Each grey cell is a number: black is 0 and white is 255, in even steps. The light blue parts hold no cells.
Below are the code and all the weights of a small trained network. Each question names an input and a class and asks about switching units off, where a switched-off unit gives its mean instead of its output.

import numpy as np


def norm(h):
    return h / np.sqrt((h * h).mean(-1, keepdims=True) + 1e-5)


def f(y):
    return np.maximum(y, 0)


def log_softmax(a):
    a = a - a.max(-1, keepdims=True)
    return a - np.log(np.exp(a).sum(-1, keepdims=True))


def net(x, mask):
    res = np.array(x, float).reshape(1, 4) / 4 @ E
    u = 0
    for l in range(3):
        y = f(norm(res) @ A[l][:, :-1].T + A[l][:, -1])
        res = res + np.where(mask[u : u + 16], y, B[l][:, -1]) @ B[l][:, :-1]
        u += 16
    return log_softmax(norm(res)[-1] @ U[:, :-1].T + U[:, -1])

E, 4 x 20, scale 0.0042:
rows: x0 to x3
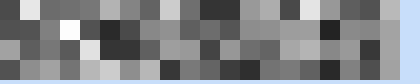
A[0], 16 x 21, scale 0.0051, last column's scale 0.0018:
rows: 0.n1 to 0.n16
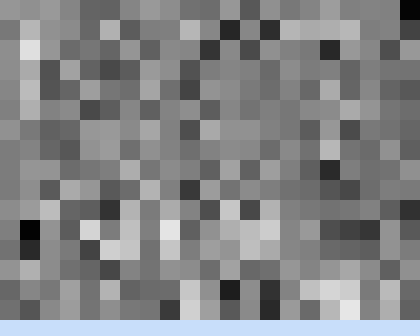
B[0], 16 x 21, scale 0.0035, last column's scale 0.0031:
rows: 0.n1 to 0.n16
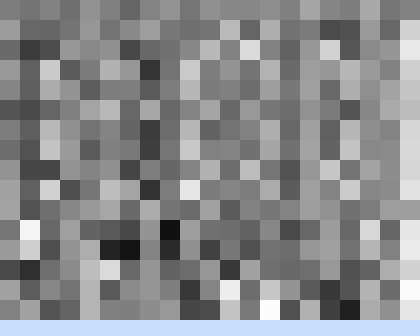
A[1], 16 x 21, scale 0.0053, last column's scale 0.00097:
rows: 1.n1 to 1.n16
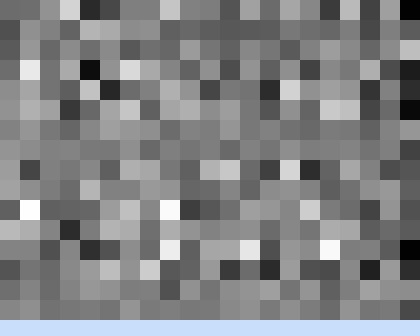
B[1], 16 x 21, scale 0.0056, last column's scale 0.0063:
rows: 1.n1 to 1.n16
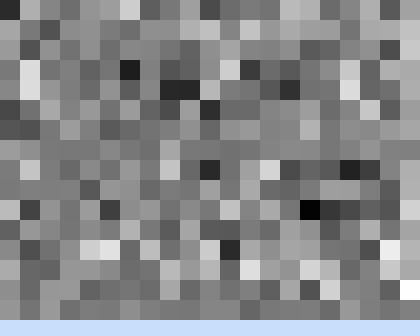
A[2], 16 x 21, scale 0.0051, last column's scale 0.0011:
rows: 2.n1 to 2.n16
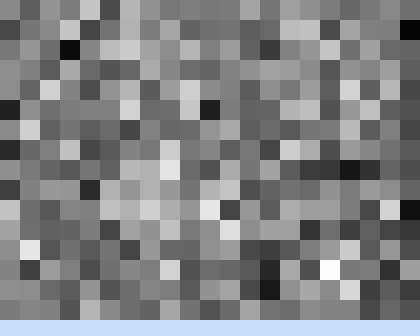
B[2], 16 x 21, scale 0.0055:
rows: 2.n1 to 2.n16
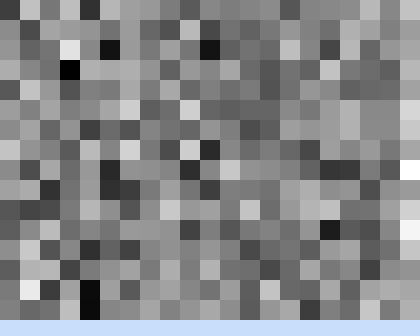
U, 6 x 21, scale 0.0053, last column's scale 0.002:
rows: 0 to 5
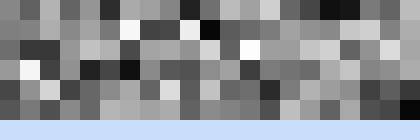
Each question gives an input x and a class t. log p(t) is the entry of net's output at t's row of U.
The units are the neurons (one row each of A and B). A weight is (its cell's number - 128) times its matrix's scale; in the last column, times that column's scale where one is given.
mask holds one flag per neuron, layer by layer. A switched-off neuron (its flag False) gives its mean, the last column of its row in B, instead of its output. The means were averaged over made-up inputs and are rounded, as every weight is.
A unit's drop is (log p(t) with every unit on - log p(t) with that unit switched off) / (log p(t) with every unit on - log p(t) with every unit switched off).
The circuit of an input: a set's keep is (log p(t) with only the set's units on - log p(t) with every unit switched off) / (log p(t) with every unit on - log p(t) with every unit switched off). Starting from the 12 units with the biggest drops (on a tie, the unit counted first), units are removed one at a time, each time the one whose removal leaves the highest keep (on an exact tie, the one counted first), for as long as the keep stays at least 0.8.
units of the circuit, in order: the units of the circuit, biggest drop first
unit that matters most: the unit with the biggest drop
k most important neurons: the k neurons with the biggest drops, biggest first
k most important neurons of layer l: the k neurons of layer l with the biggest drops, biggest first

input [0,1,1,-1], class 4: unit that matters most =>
2.n14
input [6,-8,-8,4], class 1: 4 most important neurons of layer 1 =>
1.n12, 1.n6, 1.n5, 1.n7
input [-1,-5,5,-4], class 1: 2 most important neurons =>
0.n13, 1.n6
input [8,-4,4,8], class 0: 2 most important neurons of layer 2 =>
2.n9, 2.n12
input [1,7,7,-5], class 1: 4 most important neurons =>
1.n1, 0.n13, 1.n4, 0.n4
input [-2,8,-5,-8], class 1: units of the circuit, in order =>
1.n1, 2.n8
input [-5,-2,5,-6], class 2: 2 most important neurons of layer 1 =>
1.n13, 1.n11
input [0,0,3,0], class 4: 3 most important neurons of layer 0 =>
0.n12, 0.n13, 0.n14
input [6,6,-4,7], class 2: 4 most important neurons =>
1.n14, 0.n16, 1.n2, 1.n9
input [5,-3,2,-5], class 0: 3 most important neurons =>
1.n11, 0.n3, 0.n9
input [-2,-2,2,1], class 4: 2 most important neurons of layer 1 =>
1.n15, 1.n11
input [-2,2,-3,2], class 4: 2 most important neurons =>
1.n15, 2.n14
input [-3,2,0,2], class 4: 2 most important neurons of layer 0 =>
0.n16, 0.n15
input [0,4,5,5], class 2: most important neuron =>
0.n13
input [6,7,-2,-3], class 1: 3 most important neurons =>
1.n1, 0.n16, 0.n4
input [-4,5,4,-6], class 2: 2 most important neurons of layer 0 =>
0.n8, 0.n7
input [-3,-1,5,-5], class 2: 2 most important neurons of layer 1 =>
1.n13, 1.n4
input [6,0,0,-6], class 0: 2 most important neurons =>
1.n11, 0.n3
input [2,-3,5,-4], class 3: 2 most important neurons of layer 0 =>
0.n3, 0.n12
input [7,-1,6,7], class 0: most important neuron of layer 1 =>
1.n11
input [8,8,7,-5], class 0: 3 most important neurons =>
1.n11, 0.n8, 0.n7
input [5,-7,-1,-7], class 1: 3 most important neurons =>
1.n6, 1.n12, 0.n3
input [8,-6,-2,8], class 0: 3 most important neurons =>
1.n11, 1.n13, 0.n14
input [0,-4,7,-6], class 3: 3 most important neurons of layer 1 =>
1.n5, 1.n2, 1.n14
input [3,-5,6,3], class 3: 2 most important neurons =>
1.n5, 0.n10
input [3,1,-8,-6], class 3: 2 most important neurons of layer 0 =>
0.n13, 0.n3
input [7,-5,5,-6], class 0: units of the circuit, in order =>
1.n11
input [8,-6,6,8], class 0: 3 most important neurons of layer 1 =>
1.n11, 1.n13, 1.n3
